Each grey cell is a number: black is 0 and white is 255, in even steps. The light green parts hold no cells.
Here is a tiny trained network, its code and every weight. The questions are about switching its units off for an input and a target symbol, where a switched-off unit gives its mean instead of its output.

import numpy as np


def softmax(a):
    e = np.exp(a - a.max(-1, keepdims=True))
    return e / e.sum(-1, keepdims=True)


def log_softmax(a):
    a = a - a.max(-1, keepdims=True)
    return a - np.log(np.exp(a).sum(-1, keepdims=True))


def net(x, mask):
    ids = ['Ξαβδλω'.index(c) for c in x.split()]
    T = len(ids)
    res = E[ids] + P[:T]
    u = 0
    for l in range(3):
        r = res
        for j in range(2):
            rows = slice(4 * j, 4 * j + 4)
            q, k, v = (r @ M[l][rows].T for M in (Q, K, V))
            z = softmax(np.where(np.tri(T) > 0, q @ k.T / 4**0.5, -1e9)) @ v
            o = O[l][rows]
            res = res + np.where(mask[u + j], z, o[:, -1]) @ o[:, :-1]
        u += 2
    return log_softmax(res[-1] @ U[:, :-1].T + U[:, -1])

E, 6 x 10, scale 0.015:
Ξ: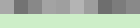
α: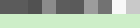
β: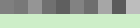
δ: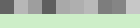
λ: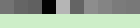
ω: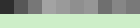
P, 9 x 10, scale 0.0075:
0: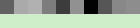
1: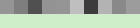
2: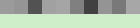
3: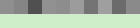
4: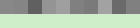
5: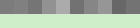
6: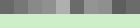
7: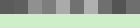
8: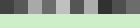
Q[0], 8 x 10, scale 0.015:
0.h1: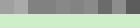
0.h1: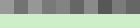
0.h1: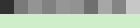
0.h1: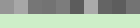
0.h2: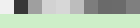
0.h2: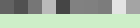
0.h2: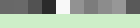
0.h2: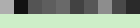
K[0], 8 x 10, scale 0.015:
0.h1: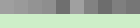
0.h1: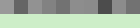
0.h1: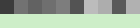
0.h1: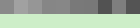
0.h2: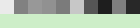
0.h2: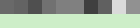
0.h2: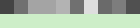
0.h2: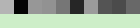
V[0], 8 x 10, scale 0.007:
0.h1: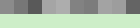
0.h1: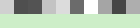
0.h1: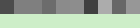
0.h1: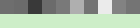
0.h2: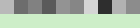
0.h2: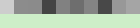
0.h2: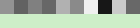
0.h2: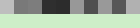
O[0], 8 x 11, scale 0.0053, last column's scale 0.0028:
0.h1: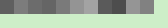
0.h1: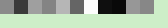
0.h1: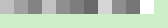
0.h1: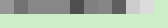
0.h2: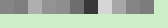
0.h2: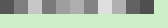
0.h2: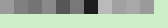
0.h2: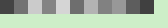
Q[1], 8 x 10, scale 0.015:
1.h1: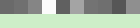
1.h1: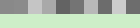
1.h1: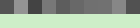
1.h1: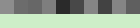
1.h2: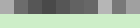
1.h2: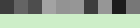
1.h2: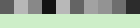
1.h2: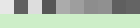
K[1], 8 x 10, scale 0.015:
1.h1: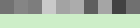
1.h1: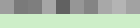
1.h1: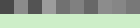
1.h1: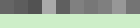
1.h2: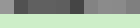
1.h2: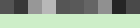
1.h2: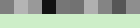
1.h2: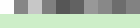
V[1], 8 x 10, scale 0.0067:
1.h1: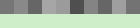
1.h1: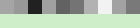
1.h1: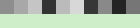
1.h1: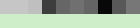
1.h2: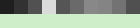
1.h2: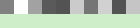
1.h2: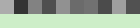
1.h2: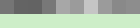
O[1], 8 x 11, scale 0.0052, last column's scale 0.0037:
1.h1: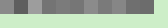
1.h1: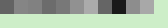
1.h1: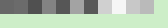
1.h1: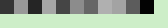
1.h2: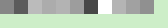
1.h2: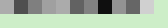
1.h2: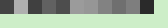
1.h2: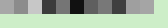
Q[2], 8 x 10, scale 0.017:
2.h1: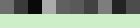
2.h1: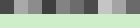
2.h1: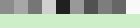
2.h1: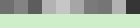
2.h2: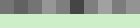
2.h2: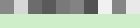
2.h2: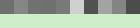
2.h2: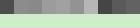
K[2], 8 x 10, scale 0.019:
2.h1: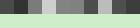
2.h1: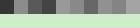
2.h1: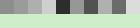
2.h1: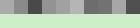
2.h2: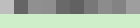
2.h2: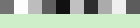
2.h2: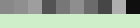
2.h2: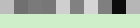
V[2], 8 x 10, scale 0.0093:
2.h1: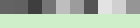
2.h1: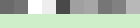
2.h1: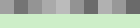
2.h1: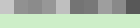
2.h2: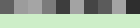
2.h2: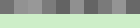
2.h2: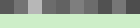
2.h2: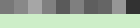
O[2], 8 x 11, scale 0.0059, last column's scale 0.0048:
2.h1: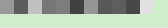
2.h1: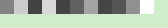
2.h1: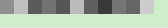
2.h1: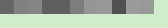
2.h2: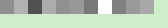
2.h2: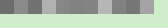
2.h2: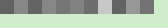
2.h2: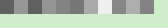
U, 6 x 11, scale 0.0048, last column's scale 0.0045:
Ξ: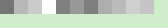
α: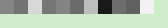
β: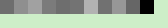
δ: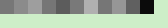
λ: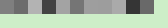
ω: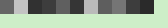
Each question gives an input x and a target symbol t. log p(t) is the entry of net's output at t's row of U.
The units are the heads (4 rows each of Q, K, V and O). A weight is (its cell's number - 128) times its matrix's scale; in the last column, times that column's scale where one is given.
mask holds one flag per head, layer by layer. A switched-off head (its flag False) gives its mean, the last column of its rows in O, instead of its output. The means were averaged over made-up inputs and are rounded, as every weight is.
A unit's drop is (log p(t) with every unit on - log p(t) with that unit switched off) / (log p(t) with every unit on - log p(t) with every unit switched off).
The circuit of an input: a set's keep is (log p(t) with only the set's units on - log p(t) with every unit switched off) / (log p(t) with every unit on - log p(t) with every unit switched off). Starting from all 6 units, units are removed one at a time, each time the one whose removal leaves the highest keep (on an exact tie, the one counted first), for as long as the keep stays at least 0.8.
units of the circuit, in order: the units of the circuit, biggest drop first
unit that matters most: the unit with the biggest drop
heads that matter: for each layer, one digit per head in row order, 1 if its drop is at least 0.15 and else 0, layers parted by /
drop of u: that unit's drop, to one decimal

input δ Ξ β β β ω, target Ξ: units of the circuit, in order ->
(1.h2; 2.h2; 0.h1)
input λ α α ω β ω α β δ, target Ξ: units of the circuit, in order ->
(0.h2; 1.h1)
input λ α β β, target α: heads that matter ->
11 / 01 / 01
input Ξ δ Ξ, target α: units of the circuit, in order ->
(2.h2)
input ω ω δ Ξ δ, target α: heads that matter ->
00 / 01 / 01
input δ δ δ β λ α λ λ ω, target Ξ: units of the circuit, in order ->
(1.h2; 0.h2; 2.h2; 0.h1)
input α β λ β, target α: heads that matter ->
01 / 01 / 01
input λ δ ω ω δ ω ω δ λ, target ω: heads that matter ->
01 / 11 / 00
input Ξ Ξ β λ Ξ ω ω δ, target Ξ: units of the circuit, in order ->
(0.h2; 1.h1; 2.h2)
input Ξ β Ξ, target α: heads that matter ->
10 / 01 / 01
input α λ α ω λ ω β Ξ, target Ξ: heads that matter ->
11 / 01 / 01
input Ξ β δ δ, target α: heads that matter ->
10 / 01 / 01
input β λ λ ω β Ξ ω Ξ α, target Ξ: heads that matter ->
11 / 11 / 01
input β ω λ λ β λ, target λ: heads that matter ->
00 / 00 / 10
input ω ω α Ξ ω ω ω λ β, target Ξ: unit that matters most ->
1.h2
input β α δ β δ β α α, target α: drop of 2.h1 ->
-0.1
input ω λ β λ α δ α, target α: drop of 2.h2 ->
0.7
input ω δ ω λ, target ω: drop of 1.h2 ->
0.7
